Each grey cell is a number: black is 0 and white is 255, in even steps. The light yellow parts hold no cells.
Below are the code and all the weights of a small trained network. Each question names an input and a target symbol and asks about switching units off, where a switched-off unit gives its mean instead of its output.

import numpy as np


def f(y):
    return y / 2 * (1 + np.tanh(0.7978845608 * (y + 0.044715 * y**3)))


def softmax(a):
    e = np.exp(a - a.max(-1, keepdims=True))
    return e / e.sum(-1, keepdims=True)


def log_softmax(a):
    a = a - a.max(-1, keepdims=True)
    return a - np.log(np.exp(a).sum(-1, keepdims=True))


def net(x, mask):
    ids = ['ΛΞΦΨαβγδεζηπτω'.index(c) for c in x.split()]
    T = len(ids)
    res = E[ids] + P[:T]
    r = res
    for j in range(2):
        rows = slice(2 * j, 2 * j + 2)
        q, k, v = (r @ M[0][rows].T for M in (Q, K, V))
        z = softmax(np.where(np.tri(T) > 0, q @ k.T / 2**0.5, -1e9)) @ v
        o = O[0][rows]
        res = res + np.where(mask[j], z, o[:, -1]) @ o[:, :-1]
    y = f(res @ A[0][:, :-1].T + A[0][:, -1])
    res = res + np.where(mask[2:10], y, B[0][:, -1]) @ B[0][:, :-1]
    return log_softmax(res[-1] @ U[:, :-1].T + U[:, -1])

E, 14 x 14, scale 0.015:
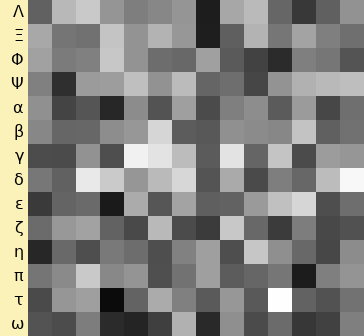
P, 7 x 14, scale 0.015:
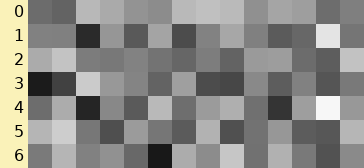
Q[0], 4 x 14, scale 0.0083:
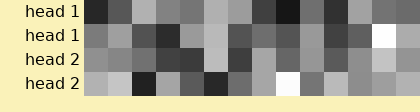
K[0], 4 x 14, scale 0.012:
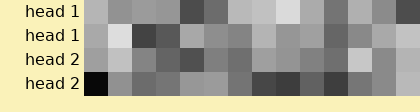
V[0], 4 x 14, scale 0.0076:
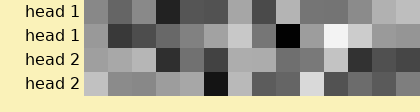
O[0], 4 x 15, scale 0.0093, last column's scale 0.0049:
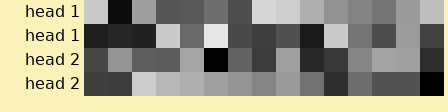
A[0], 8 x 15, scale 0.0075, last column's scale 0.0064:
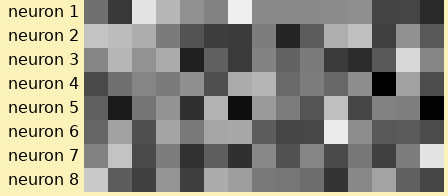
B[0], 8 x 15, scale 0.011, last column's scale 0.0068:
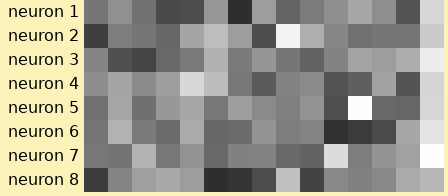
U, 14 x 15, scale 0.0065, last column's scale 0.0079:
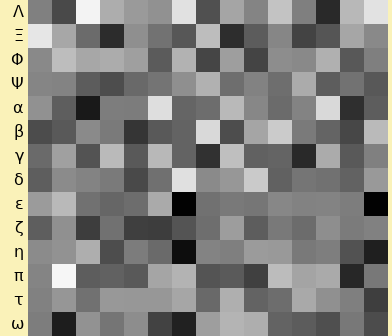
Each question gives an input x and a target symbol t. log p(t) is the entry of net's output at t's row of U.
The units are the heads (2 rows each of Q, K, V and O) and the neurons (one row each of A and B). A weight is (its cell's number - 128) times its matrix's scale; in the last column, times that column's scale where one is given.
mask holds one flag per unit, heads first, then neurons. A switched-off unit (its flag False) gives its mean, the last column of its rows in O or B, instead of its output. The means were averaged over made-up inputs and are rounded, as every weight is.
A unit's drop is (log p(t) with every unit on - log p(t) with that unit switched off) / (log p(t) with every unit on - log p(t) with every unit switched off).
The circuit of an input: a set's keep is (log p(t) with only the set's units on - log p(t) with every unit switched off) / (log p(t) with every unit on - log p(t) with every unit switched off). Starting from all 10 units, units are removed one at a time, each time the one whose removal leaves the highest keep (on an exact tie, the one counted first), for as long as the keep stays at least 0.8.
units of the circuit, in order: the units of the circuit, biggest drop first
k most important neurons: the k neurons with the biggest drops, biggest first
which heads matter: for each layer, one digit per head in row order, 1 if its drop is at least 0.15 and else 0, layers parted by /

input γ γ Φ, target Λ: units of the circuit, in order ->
(neuron 2; neuron 7)
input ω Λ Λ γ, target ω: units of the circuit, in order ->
(head 1; head 2)
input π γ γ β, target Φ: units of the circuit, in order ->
(head 2; head 1)
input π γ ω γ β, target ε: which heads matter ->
01
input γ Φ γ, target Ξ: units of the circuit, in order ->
(head 2; neuron 2)
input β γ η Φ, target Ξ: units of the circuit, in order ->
(neuron 6; head 1; head 2)
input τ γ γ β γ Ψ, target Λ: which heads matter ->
00
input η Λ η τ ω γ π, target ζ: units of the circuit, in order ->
(head 2)
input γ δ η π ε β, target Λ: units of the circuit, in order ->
(neuron 2; neuron 1)
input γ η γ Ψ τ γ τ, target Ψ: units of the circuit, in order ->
(neuron 5; head 1; neuron 6)
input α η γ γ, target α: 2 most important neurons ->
(neuron 1; neuron 4)
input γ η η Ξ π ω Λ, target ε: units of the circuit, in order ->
(neuron 1; head 2; head 1; neuron 6)
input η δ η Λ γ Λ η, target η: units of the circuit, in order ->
(head 2; neuron 1; neuron 4; head 1)
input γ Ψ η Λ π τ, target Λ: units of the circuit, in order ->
(neuron 2)
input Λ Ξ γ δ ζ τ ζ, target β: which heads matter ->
01
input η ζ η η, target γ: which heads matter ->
11
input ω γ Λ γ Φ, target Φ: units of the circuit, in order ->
(neuron 8; head 1)
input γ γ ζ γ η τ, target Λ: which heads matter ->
00
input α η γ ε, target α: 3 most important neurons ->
(neuron 4; neuron 1; neuron 7)
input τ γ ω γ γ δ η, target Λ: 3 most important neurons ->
(neuron 7; neuron 1; neuron 2)
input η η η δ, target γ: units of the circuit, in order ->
(head 1; head 2; neuron 1)
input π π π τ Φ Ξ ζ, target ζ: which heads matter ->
01
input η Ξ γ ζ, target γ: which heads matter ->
11
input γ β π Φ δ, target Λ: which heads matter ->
01
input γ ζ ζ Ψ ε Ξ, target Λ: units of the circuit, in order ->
(neuron 2; neuron 1)
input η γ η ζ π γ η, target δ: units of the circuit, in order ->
(head 1)
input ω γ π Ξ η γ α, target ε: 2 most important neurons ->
(neuron 1; neuron 6)
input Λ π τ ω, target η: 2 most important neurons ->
(neuron 1; neuron 4)
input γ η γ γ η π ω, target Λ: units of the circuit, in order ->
(neuron 1; neuron 7)
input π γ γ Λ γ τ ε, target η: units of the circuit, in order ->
(head 2; neuron 1; head 1)
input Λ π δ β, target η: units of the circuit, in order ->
(neuron 1; head 2; head 1)
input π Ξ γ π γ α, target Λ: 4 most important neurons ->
(neuron 2; neuron 1; neuron 7; neuron 6)
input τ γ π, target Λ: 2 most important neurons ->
(neuron 2; neuron 7)
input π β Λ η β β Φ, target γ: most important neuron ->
(neuron 4)
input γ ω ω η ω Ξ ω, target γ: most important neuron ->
(neuron 4)
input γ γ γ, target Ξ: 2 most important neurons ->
(neuron 2; neuron 8)
